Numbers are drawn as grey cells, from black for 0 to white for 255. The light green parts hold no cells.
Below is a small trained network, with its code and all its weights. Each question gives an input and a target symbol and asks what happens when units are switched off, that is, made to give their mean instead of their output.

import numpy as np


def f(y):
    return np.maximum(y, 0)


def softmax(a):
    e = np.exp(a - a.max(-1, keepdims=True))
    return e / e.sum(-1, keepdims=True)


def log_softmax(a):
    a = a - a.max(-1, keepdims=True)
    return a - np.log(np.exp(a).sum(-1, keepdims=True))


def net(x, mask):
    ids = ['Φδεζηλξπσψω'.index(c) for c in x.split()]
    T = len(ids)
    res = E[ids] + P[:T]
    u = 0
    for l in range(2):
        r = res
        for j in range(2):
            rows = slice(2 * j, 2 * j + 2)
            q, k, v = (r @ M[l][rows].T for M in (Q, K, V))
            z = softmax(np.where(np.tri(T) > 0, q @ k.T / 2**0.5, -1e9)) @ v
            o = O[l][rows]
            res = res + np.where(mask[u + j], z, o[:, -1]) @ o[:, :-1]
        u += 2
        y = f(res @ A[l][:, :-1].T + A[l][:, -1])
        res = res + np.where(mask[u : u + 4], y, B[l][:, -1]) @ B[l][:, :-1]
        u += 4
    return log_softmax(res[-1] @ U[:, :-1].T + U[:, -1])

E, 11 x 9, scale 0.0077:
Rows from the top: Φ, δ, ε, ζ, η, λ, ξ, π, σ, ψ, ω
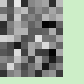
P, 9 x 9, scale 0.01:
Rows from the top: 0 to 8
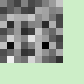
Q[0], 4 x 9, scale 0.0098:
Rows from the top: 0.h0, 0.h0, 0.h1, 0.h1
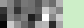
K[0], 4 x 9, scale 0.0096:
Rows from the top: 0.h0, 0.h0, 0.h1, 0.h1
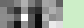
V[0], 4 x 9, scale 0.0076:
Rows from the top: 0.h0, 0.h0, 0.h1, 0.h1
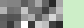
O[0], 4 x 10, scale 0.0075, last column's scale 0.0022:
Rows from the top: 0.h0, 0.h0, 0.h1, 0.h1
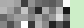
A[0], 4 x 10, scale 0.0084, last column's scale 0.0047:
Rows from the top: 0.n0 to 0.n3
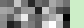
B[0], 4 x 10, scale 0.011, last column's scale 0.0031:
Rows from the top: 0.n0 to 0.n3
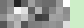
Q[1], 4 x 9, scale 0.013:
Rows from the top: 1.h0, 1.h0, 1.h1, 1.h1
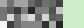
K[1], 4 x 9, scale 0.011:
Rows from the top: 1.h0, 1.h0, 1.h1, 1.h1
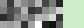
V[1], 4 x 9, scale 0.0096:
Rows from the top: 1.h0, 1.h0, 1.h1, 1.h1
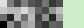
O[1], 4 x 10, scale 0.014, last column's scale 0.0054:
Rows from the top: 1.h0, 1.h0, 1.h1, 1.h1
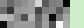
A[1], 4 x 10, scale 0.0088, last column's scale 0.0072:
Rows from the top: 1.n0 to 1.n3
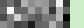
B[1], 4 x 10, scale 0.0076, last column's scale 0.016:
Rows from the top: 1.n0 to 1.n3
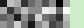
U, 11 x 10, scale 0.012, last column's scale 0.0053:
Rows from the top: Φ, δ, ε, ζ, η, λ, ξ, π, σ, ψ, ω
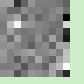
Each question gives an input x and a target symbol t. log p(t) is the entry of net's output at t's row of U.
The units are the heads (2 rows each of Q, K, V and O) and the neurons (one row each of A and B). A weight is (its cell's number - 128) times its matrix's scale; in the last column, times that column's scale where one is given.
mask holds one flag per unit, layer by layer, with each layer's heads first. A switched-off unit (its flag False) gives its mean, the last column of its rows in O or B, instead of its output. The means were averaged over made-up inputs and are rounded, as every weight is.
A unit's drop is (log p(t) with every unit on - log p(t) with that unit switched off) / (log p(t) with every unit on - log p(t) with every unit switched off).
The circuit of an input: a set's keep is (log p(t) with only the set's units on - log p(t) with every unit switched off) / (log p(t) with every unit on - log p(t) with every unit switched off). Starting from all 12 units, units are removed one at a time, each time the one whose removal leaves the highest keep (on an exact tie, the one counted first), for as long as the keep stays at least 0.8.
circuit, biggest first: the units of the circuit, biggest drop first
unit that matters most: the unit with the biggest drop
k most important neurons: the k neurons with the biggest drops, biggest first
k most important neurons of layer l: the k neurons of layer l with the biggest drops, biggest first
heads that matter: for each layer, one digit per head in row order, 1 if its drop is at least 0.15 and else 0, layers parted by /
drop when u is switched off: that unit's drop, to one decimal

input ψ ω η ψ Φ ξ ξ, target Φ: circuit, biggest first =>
1.h1, 0.h0
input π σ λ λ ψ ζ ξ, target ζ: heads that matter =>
11 / 11
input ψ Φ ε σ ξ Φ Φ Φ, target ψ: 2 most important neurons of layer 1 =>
1.n1, 1.n3
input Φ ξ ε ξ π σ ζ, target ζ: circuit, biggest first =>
1.h1, 1.n0, 0.n0
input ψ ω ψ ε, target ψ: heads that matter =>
00 / 01
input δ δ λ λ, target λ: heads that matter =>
00 / 01
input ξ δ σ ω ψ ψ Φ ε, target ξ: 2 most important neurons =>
0.n3, 1.n3
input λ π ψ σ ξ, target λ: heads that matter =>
10 / 01
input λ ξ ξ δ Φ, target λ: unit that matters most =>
1.h1
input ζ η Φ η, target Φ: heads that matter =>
00 / 01
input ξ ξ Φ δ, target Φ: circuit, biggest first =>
1.h1, 0.n0
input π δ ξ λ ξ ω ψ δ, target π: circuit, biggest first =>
1.h1, 1.n1
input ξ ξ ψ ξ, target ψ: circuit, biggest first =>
1.h1, 1.n1
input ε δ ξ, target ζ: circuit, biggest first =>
0.n1
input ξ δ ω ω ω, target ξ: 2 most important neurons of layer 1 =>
1.n3, 1.n0
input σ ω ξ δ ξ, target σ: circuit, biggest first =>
1.h0, 0.h1
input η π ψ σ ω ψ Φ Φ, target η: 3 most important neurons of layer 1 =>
1.n2, 1.n0, 1.n1
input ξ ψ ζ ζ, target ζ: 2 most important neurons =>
1.n0, 0.n3
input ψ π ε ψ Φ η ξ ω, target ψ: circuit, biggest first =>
1.h1, 0.h1
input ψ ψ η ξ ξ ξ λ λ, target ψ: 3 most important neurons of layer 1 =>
1.n1, 1.n2, 1.n3
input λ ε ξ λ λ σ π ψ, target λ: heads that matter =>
10 / 01
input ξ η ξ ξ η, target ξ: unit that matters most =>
1.h0
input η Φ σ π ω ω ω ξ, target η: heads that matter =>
11 / 11
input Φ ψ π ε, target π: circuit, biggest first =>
1.h1, 1.n1, 1.n3
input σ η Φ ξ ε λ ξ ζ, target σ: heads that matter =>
11 / 11
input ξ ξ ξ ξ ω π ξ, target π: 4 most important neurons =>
1.n1, 1.n2, 1.n0, 1.n3
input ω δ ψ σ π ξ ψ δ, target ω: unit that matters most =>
1.n1
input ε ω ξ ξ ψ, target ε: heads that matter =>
10 / 11
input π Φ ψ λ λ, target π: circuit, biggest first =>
1.n1, 1.h1
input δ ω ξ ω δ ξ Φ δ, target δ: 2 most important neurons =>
0.n2, 1.n2
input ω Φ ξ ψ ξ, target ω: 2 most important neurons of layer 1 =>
1.n1, 1.n2
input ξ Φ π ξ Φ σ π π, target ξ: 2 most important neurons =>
0.n3, 1.n3
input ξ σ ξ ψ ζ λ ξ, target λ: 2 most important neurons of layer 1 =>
1.n3, 1.n2
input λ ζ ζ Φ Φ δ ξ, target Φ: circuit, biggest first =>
1.h1
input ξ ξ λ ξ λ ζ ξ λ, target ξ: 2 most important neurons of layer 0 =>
0.n3, 0.n0
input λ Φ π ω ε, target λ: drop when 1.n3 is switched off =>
0.2
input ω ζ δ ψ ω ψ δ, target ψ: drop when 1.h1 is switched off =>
0.3
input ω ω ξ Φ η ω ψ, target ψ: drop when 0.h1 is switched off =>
0.2
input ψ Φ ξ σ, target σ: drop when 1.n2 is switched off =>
-0.1
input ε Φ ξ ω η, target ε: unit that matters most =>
1.h0
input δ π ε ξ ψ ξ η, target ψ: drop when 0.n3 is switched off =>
0.0
